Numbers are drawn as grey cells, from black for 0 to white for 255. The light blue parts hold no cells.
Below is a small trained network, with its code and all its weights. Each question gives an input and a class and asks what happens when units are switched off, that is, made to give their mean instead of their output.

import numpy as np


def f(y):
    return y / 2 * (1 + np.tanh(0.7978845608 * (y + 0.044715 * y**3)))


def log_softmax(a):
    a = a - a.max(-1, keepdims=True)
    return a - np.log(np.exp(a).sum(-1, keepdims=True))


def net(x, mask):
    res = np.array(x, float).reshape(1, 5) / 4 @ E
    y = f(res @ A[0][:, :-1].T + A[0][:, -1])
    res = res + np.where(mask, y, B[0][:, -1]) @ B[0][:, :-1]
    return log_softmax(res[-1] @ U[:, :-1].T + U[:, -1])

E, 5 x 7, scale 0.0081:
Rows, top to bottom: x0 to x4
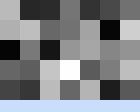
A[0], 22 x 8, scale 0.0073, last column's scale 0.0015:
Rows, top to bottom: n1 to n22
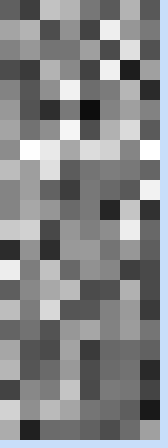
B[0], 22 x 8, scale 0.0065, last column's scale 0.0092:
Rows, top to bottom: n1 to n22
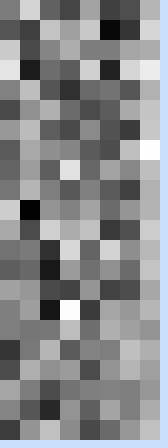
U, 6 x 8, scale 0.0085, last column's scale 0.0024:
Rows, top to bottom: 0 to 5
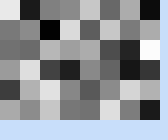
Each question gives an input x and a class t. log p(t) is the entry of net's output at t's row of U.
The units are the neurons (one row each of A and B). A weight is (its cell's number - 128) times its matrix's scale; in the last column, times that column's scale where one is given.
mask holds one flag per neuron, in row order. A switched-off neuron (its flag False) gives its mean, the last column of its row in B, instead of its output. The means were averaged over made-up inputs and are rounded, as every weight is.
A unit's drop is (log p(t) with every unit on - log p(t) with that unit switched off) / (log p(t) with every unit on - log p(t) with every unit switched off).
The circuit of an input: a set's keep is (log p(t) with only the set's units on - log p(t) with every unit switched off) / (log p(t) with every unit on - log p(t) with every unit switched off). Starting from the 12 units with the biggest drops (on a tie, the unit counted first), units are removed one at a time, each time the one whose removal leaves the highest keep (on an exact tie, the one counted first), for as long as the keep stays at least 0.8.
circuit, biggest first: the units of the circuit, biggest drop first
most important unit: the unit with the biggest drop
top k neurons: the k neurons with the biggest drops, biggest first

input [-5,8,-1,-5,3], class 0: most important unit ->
n11
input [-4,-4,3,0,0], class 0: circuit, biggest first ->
(n4, n22)
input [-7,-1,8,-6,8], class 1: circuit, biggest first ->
(n13, n2)
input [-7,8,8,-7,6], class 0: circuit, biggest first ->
(n11, n3)
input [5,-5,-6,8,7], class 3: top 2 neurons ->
(n1, n5)
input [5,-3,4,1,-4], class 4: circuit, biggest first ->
(n6, n18, n14)
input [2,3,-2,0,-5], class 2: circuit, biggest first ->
(n4, n12, n2)
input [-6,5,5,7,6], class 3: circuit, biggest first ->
(n1, n15, n5)
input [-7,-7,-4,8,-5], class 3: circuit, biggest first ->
(n7, n5)
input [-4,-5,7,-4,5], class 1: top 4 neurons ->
(n13, n2, n12, n11)
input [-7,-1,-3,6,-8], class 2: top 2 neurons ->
(n2, n12)
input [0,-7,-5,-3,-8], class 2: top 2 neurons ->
(n2, n11)
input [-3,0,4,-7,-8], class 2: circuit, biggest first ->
(n2, n12)
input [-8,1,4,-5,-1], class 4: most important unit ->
n8
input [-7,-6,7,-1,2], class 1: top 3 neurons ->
(n13, n2, n12)
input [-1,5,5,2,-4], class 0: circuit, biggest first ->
(n12, n3)
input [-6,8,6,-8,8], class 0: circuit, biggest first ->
(n11, n3)
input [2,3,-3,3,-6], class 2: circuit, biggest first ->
(n12, n4, n2)
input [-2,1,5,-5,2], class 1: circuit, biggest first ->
(n13, n2)
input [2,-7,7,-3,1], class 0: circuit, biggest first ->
(n4)
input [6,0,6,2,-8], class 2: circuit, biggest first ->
(n2, n12)
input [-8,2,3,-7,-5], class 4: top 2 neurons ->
(n8, n7)
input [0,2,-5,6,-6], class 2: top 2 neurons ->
(n12, n2)
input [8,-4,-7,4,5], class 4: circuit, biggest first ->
(n22, n19)
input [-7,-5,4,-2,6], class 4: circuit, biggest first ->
(n2, n8)
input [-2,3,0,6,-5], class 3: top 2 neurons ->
(n7, n5)
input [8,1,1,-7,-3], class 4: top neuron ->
(n6)
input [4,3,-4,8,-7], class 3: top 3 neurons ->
(n7, n5, n15)
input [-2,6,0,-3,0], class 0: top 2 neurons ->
(n11, n3)
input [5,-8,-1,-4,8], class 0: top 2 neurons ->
(n4, n2)
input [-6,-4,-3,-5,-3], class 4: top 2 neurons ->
(n8, n7)
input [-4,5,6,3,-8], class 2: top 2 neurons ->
(n12, n2)
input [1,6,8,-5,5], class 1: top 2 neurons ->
(n13, n4)
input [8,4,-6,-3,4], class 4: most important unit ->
n22
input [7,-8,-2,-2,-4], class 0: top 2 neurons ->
(n4, n8)
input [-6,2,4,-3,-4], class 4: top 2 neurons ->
(n8, n4)
